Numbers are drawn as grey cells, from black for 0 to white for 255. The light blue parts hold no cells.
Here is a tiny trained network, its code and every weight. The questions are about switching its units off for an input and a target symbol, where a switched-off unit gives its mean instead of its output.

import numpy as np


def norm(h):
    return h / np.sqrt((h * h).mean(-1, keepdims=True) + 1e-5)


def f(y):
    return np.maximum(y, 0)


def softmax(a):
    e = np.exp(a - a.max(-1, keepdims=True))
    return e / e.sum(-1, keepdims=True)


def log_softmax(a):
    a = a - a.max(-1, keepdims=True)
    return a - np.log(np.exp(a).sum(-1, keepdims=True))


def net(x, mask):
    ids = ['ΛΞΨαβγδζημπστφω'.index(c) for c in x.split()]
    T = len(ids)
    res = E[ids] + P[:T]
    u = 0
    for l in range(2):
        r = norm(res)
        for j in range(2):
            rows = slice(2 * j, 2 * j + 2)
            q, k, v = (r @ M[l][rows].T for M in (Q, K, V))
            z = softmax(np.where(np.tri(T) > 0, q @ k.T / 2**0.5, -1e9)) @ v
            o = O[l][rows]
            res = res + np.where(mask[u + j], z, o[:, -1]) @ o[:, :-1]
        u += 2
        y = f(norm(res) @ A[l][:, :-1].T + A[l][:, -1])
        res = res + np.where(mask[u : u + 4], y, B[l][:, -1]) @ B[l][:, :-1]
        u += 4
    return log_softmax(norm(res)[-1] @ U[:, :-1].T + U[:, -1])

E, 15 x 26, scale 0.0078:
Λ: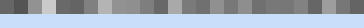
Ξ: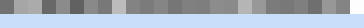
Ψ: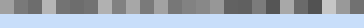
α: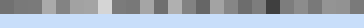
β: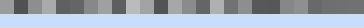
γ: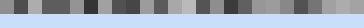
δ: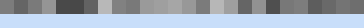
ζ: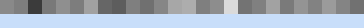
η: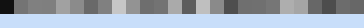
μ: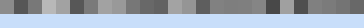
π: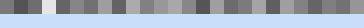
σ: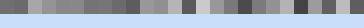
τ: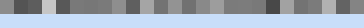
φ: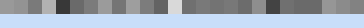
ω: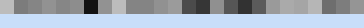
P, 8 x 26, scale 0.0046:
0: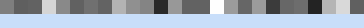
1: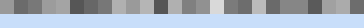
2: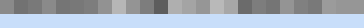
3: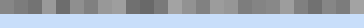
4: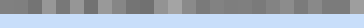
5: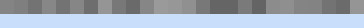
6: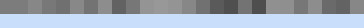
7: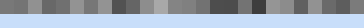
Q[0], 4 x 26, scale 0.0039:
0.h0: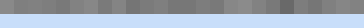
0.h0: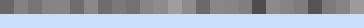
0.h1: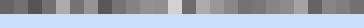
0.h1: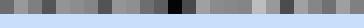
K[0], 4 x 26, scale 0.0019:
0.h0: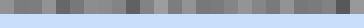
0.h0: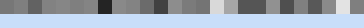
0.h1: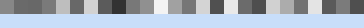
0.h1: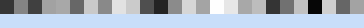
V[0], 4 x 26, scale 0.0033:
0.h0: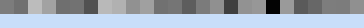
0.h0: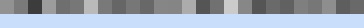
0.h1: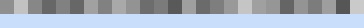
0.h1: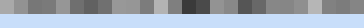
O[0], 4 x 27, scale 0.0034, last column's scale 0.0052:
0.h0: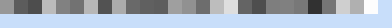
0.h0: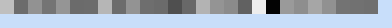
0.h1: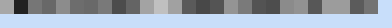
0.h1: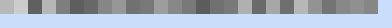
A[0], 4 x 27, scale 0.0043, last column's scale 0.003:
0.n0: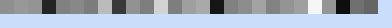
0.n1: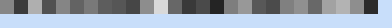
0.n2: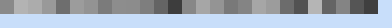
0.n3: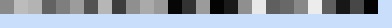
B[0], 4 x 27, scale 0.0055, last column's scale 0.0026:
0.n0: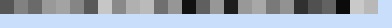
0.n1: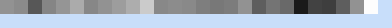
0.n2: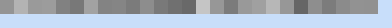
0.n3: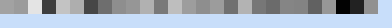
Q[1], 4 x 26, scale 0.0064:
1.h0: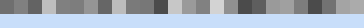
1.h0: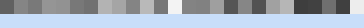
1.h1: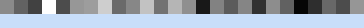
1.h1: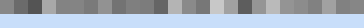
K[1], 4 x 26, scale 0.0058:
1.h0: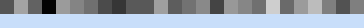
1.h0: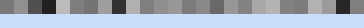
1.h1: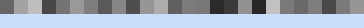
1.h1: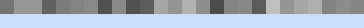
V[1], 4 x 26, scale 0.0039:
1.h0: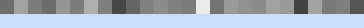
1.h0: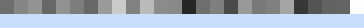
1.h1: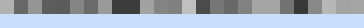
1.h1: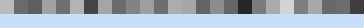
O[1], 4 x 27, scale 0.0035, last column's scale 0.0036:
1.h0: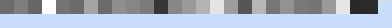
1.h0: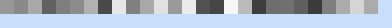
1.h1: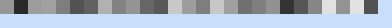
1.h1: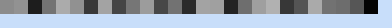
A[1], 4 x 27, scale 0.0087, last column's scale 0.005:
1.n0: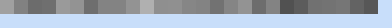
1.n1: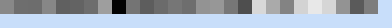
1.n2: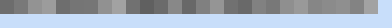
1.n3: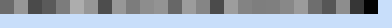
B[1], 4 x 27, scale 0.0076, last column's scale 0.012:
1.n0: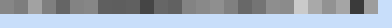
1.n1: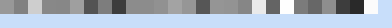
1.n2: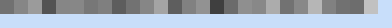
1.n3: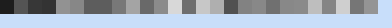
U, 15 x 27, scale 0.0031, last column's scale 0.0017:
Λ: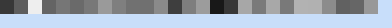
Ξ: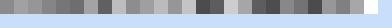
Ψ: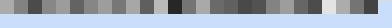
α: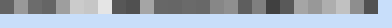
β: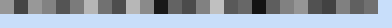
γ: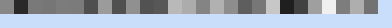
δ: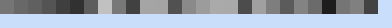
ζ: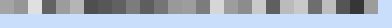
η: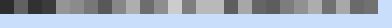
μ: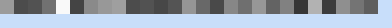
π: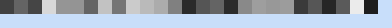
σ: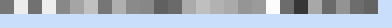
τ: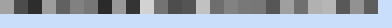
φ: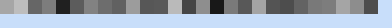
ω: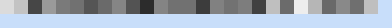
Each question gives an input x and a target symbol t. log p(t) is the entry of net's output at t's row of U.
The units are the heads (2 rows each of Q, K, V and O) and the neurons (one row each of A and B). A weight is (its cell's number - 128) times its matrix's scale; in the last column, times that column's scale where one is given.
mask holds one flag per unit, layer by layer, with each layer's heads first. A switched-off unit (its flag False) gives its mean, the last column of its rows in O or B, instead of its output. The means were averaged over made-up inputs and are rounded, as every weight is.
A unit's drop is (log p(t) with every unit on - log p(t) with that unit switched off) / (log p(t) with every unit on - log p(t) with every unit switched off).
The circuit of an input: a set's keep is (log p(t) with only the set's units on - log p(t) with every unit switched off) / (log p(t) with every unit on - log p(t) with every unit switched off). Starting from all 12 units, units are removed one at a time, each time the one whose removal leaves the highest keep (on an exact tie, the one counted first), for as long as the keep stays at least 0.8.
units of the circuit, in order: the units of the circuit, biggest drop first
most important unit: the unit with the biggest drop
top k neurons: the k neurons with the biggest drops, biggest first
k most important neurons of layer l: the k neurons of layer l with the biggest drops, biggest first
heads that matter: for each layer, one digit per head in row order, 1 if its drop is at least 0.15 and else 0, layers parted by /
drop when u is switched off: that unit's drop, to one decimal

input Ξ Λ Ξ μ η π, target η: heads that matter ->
00 / 01
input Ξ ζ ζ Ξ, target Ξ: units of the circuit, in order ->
0.n0; 0.h0; 1.n1; 1.h0
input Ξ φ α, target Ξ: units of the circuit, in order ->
1.h0; 1.n1
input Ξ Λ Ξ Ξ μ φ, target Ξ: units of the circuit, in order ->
1.h0
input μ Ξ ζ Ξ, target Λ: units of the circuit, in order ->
1.h0; 1.n2; 1.n1
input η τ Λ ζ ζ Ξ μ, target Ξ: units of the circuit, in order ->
0.n0; 0.h0; 1.h0; 1.n1
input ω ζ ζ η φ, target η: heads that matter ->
10 / 01
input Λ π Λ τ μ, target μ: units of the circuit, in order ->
1.n1; 1.h1; 0.h0
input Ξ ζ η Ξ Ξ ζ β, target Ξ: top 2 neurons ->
0.n0; 1.n1
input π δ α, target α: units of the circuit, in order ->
1.n1; 1.h1
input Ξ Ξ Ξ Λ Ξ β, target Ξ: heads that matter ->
00 / 10
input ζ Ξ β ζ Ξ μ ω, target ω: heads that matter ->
10 / 11
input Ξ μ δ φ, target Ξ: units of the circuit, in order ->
1.n1; 1.h0
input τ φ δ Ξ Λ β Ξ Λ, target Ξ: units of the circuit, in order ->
1.h0
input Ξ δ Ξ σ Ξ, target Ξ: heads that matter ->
00 / 00
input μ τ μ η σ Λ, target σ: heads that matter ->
01 / 10
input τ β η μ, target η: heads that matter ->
00 / 01
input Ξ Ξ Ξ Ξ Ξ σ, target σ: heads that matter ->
01 / 00
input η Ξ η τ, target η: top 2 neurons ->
1.n3; 1.n1
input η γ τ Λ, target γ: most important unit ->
1.h1
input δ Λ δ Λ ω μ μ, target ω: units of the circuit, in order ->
1.h1; 1.n1; 1.n0; 0.h1
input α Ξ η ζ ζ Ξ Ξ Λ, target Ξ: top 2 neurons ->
0.n0; 1.n1
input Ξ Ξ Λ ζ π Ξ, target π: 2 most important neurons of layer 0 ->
0.n1; 0.n0
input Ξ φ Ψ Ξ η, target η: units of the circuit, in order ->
1.n3; 1.h1
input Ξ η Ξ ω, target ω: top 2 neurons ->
1.n1; 1.n0
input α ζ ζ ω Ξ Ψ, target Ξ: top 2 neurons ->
0.n0; 1.n1
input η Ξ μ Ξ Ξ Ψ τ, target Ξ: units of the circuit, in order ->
1.h0
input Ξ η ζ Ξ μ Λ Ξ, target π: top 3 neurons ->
0.n1; 1.n1; 1.n0
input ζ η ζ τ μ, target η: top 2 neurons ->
0.n0; 1.n3
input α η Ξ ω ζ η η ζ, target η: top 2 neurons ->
0.n0; 1.n3
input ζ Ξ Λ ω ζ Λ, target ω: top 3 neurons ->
0.n0; 1.n1; 1.n0
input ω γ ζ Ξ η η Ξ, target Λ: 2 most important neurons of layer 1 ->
1.n1; 1.n2
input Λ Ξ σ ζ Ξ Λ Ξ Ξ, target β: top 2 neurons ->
0.n1; 1.n1
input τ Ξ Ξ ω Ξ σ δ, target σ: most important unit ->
0.h1
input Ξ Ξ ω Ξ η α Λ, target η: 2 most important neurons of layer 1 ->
1.n3; 1.n1
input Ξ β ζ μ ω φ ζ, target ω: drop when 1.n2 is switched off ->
0.1
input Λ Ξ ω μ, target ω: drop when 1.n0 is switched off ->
0.2
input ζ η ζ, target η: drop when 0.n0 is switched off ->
1.2
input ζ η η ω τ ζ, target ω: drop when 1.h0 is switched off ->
0.5
